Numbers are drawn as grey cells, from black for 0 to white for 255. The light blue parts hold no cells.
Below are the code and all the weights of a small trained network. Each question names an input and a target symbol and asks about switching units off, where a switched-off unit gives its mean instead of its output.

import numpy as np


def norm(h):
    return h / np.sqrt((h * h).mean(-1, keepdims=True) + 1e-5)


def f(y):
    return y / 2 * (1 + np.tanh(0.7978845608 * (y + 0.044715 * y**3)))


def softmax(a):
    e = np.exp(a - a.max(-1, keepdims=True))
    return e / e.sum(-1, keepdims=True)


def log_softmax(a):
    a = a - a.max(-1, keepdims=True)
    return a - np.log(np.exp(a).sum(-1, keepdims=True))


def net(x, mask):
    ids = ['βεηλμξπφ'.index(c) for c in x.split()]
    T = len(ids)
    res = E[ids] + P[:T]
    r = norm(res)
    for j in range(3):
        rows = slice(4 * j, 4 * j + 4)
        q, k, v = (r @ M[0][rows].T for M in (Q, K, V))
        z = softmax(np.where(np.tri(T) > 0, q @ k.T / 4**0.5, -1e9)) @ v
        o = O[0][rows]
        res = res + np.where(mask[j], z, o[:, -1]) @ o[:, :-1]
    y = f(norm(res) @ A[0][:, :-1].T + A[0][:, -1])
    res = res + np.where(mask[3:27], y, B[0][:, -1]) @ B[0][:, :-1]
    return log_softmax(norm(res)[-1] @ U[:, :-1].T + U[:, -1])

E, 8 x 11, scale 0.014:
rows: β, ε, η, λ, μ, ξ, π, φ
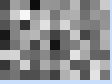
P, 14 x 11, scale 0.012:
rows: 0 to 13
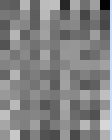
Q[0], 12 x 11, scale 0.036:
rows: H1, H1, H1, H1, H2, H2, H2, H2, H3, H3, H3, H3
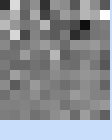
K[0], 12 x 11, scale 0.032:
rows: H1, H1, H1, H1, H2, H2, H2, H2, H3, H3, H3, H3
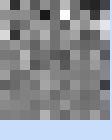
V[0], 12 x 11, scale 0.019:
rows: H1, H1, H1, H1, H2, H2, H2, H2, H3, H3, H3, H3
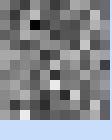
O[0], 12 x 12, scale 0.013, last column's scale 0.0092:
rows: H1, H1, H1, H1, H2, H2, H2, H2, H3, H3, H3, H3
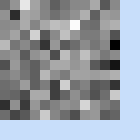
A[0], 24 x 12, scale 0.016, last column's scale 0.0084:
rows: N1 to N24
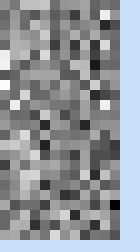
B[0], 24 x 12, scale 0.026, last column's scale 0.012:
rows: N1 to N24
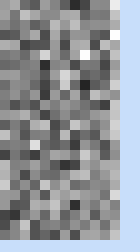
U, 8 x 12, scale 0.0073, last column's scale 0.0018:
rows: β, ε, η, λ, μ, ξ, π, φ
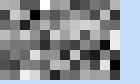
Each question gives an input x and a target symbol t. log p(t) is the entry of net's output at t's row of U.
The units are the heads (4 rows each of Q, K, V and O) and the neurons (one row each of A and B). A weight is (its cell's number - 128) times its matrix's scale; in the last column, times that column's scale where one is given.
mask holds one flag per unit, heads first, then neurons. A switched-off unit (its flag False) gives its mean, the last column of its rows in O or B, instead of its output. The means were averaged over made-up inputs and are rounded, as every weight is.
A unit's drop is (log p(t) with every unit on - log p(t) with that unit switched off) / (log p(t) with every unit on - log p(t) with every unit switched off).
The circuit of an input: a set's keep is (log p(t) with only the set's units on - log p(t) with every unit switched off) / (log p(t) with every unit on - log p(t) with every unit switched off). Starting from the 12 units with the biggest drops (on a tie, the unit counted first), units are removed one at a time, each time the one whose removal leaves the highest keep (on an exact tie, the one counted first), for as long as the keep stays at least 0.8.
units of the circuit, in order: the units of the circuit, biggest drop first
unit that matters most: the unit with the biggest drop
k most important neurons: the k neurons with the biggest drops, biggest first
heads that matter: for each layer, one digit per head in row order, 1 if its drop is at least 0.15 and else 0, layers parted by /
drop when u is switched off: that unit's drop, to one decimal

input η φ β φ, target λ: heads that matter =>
110
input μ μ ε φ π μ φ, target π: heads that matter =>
100
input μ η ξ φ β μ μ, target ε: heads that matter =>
110
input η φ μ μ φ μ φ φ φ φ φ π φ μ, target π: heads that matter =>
110
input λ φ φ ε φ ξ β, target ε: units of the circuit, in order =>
[H3 N23]
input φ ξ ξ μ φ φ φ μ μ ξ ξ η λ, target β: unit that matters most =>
H1
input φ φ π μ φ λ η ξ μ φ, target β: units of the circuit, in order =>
[H1 N14]
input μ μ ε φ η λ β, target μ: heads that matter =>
100
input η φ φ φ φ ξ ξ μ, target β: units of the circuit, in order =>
[H1 H2 N19 N4]
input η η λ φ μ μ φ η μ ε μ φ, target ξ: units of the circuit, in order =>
[N13 H2 N24]
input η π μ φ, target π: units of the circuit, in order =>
[H1 N21 H2]
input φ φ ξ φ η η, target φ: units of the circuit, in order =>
[H3 N15 N13]
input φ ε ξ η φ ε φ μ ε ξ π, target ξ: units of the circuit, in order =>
[N13 H2]
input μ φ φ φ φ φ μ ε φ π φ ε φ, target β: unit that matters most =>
N1
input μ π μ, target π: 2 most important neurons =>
[N4 N24]
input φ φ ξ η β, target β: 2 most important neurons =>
[N19 N14]
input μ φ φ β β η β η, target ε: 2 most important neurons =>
[N5 N4]
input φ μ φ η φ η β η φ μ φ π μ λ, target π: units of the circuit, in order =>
[H1 N7]
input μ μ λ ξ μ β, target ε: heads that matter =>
011
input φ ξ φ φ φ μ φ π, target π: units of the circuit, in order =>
[N22]
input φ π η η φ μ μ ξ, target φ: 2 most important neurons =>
[N24 N13]
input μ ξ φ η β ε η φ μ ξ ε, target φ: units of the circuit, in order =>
[H1 N24 H2 N15]
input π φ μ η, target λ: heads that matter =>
100
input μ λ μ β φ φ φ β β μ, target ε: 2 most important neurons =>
[N23 N20]
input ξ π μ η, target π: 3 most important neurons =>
[N21 N24 N7]
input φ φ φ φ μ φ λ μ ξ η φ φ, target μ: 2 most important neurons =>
[N6 N18]
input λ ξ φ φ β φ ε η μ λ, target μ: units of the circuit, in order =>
[H1]
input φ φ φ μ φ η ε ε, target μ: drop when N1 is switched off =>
0.1
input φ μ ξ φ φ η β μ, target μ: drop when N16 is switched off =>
0.1
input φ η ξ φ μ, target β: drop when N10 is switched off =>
0.0
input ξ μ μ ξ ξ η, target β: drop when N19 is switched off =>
0.3
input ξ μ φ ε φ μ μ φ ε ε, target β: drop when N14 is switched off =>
0.2
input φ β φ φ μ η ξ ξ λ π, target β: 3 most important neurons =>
[N19 N14 N4]
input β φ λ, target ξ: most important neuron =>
[N4]
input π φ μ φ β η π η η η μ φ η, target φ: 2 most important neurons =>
[N15 N24]
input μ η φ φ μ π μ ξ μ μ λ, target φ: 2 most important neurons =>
[N24 N15]
